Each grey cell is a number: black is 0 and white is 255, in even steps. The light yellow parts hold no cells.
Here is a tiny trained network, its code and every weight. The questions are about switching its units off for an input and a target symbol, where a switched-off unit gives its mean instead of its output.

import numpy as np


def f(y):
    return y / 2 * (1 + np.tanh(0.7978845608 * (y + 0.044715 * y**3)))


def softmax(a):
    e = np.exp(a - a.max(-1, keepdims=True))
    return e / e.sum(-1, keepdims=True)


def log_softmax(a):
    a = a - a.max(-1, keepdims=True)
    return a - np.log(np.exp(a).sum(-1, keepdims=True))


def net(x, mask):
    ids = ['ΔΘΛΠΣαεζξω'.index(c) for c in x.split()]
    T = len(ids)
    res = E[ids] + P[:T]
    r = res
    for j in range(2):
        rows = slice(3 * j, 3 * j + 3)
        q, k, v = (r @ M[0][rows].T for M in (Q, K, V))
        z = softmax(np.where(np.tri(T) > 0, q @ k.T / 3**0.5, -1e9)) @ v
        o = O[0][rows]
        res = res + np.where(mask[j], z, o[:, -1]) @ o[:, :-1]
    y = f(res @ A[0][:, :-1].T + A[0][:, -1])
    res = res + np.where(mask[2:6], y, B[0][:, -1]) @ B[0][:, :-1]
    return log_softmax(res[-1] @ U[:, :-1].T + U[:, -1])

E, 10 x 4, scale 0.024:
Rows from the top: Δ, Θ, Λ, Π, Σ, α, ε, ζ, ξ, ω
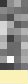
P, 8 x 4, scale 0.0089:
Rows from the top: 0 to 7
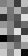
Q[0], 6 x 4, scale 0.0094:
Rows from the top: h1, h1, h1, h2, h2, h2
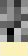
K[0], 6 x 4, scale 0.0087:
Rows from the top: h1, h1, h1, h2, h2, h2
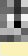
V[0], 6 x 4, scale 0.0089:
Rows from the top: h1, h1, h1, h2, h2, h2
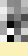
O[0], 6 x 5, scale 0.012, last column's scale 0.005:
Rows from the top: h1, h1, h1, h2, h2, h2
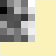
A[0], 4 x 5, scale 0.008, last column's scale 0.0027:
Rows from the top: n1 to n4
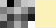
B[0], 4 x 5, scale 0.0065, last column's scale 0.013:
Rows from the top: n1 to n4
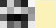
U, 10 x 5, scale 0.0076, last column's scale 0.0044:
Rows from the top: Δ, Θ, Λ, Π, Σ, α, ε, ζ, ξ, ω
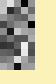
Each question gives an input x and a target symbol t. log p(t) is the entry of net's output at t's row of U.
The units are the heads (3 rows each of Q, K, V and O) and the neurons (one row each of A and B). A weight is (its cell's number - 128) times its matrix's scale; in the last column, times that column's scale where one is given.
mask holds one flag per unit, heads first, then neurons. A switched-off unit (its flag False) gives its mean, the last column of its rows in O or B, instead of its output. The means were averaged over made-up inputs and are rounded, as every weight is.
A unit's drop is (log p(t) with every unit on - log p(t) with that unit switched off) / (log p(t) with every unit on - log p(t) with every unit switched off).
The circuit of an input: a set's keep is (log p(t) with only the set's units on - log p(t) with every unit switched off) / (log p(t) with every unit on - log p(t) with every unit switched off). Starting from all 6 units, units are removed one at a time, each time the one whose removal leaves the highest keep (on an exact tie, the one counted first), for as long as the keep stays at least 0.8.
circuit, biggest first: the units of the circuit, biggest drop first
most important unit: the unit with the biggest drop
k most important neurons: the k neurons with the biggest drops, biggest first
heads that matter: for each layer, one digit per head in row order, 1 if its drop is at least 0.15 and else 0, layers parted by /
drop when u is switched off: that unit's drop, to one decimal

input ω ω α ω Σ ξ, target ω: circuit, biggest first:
h1
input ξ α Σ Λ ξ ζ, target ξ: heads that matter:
01
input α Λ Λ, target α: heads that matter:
01
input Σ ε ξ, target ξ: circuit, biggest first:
h2; h1
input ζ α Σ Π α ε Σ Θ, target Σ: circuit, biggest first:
h1; n1
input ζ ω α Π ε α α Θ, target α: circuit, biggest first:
h2; h1
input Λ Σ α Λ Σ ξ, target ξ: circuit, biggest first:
h2; n2; n1
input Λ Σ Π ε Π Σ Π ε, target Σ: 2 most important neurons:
n4; n1
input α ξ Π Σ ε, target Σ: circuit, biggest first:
h1; n4
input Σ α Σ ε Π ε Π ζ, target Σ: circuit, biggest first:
h1; n1; n4
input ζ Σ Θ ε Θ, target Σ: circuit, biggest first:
n1; h1
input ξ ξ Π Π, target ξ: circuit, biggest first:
h1; h2
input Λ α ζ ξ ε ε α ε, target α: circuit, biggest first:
h2; n1; h1
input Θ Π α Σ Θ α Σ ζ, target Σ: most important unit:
n1
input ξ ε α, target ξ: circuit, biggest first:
h2; n2
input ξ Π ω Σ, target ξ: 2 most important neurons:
n3; n2
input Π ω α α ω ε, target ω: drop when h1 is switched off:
1.2
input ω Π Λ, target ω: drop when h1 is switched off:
1.1
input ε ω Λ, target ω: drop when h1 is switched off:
0.9
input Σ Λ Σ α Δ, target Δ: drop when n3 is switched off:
0.0
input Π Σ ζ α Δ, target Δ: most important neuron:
n4
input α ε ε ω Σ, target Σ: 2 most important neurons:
n4; n1
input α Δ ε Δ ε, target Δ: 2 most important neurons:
n1; n3
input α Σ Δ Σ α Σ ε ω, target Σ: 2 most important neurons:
n1; n4
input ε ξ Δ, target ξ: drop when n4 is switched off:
0.1
